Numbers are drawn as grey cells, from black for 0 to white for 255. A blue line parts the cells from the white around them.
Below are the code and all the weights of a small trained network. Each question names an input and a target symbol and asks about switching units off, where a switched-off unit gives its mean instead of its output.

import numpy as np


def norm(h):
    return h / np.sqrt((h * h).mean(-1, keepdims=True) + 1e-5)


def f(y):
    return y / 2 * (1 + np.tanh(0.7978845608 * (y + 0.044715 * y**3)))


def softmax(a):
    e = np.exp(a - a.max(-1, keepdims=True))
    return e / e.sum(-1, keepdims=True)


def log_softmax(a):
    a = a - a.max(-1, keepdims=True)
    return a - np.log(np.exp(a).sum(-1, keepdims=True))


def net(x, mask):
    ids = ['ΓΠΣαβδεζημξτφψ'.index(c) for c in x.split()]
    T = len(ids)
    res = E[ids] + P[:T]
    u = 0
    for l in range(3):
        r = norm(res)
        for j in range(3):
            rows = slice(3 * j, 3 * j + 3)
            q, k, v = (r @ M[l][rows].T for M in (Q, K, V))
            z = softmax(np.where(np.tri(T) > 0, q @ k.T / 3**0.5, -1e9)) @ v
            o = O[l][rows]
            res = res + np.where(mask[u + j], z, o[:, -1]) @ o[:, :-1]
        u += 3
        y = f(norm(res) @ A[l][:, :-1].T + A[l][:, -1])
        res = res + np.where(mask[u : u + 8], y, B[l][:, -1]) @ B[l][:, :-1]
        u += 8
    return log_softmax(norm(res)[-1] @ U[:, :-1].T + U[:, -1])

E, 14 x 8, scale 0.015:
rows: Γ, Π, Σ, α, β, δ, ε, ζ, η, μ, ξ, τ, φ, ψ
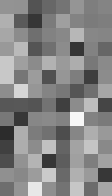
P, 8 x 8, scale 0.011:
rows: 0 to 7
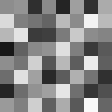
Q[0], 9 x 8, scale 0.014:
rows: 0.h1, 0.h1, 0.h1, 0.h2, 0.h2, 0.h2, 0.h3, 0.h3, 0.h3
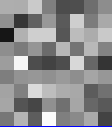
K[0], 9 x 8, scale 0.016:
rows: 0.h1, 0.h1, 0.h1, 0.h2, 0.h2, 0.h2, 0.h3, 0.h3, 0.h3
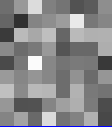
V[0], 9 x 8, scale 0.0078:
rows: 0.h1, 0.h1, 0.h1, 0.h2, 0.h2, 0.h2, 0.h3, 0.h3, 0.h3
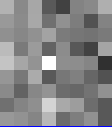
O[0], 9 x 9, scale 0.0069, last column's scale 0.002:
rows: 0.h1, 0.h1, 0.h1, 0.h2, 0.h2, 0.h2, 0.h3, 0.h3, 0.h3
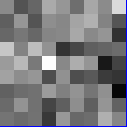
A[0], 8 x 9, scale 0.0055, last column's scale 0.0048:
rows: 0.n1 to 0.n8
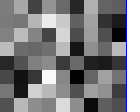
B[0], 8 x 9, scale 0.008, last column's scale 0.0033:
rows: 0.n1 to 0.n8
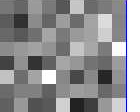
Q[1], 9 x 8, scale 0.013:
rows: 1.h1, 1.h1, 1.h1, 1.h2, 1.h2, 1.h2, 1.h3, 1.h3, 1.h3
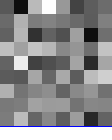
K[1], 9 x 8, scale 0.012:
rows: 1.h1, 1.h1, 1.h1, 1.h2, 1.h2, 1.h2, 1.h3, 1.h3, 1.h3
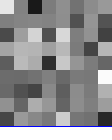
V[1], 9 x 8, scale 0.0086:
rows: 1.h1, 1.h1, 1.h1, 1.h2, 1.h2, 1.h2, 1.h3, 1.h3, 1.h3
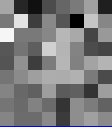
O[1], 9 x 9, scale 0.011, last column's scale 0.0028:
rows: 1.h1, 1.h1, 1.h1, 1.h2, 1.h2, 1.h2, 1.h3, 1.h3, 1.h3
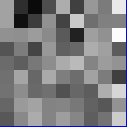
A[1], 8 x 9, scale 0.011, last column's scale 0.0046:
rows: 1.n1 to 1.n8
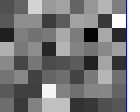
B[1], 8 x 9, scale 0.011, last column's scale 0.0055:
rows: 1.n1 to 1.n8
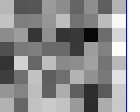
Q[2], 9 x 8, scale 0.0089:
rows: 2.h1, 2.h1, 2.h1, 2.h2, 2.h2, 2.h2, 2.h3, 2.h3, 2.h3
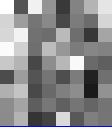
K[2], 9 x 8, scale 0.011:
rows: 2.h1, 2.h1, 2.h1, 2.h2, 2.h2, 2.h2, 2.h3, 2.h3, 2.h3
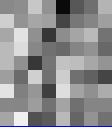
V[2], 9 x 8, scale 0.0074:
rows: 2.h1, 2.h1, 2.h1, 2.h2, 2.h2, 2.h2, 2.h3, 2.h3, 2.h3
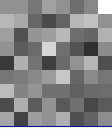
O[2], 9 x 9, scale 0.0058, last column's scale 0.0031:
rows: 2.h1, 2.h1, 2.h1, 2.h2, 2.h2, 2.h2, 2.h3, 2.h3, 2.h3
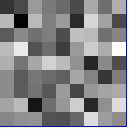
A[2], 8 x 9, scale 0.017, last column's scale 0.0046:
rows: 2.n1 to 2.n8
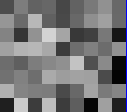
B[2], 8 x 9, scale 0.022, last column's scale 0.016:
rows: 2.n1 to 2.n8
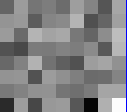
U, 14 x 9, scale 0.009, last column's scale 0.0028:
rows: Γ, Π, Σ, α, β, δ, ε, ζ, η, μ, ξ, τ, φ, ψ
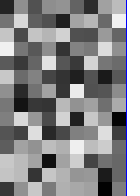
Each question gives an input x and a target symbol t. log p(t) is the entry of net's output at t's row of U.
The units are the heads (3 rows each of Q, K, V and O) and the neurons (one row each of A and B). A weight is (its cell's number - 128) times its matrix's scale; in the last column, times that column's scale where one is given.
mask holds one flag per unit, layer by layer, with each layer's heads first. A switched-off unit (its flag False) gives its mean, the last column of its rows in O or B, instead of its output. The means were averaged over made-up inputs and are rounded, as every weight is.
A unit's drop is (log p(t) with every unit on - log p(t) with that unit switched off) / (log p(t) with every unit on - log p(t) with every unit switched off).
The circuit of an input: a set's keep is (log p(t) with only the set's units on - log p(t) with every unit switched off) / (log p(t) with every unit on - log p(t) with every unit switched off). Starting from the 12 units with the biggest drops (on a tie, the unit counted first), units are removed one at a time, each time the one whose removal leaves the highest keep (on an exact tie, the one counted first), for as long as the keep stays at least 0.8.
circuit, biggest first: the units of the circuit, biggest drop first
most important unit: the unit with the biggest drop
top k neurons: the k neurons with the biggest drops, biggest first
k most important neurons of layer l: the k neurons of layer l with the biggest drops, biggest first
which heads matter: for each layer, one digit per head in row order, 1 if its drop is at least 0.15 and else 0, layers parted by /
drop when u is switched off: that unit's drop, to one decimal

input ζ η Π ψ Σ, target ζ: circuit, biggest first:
(1.h1; 2.n8)
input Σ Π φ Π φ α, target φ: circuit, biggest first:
(0.h2; 2.n8; 1.h3)
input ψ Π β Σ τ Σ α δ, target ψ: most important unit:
1.h1
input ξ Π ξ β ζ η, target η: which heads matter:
000 / 100 / 000
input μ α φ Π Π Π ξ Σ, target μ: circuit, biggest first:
(1.h1; 2.n5; 2.n8)
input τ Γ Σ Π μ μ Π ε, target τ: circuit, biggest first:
(0.h2; 2.n8; 2.n2)
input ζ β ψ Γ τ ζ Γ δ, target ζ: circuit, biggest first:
(1.h1; 2.n8)
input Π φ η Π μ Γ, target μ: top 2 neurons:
(2.n5; 2.n8)
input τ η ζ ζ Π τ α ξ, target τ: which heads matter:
010 / 010 / 000
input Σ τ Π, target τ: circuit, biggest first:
(2.n8; 1.h2)
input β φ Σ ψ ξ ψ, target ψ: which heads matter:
000 / 101 / 000
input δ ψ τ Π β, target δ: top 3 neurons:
(2.n8; 2.n2; 2.n4)
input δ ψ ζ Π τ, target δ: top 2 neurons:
(2.n8; 2.n2)
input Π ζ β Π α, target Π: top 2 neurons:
(2.n8; 0.n6)
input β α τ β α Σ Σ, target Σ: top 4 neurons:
(1.n8; 2.n3; 0.n2; 0.n1)
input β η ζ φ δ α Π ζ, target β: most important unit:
0.h2
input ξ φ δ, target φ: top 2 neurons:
(2.n8; 2.n6)
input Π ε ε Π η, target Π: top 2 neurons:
(0.n6; 2.n8)
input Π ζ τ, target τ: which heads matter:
000 / 010 / 000
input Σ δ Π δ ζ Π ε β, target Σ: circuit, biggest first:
(2.n8)
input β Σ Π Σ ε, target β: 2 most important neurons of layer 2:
(2.n8; 2.n4)
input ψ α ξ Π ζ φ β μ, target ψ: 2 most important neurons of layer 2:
(2.n8; 2.n4)
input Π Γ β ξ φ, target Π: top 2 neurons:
(0.n6; 2.n8)
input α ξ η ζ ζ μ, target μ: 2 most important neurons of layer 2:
(2.n5; 2.n8)
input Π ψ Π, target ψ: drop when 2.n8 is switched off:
0.4
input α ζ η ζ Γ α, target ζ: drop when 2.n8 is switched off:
0.3
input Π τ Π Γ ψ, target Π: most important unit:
1.h1
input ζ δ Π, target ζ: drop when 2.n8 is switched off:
0.2
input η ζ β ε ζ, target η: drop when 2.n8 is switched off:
0.2
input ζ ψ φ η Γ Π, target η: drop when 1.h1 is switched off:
0.3
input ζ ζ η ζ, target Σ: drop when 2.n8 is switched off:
0.1
